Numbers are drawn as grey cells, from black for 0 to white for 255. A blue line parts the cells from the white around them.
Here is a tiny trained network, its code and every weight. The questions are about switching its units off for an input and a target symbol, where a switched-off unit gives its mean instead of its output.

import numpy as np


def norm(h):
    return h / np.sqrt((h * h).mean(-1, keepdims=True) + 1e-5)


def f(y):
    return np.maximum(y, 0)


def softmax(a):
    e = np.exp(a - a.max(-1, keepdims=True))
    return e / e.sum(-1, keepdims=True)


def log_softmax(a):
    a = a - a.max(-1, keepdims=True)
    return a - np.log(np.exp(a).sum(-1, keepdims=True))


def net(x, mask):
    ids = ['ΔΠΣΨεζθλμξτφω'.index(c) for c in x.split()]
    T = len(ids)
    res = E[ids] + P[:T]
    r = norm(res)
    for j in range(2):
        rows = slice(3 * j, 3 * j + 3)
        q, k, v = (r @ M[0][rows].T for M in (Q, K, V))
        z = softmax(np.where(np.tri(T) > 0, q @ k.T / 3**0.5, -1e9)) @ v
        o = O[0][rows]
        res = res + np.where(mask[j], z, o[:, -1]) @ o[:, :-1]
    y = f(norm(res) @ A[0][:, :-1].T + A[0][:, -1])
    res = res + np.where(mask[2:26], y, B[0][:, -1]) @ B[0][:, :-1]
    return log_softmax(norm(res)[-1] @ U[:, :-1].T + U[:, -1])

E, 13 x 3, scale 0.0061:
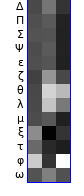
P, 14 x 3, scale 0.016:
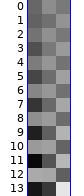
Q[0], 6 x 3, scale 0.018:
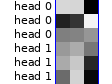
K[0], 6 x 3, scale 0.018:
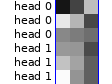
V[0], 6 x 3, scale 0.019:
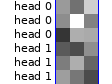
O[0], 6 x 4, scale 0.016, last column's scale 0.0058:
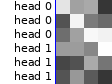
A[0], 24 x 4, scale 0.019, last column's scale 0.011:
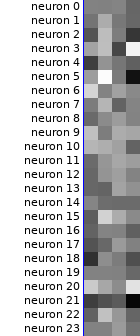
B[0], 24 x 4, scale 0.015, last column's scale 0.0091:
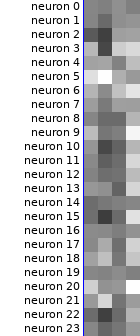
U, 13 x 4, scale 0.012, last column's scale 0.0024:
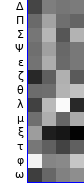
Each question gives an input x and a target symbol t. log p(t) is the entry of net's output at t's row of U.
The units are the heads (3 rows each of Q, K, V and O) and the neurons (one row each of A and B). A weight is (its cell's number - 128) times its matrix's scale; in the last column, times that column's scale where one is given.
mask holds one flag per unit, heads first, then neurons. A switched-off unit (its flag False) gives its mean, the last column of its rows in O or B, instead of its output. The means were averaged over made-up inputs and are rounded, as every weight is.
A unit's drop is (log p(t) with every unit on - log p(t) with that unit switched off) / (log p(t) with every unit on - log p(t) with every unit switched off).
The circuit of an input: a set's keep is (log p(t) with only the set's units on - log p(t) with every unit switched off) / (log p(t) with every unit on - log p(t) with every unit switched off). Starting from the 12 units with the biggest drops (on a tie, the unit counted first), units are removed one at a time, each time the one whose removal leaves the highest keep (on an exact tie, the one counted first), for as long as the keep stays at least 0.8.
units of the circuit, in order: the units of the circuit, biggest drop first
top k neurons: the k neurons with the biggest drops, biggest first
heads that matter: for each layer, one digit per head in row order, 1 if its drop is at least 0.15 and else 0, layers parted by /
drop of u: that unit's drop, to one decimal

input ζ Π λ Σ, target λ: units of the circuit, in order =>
(head 0)
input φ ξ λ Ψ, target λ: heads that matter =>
10
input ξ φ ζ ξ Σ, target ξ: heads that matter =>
11
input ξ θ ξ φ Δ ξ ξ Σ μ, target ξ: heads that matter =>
11
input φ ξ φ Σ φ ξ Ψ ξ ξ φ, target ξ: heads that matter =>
10
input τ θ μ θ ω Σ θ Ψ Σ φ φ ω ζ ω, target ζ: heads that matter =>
11
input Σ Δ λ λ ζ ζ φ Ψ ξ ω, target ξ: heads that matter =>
00
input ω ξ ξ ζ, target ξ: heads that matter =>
00
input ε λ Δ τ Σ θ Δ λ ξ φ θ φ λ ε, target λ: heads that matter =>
11
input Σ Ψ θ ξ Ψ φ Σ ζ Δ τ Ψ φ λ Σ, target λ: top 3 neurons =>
(neuron 5; neuron 9; neuron 2)
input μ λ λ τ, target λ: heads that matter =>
10
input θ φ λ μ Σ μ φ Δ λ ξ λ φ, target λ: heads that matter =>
11
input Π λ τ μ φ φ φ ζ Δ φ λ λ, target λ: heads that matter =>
11
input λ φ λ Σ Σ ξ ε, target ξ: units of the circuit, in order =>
(head 1; neuron 6)
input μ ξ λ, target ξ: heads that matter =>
00
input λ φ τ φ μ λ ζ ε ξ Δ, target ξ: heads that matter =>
00
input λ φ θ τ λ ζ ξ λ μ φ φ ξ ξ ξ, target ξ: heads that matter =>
10
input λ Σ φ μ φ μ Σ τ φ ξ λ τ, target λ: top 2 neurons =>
(neuron 5; neuron 3)
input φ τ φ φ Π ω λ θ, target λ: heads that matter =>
10
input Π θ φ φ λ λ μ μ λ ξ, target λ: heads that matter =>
11
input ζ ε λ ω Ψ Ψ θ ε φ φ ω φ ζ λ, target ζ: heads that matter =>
11
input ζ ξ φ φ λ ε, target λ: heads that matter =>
10
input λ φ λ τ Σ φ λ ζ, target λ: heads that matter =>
10
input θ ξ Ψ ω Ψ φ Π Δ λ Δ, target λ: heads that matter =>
11
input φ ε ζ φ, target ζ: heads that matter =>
10
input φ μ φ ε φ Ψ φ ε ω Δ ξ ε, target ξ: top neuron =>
(neuron 3)
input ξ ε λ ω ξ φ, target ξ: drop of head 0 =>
0.8
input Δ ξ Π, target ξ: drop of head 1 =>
0.1
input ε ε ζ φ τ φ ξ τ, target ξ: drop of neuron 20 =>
0.0
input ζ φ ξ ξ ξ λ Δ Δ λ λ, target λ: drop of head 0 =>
2.4
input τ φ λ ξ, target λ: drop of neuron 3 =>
-0.1
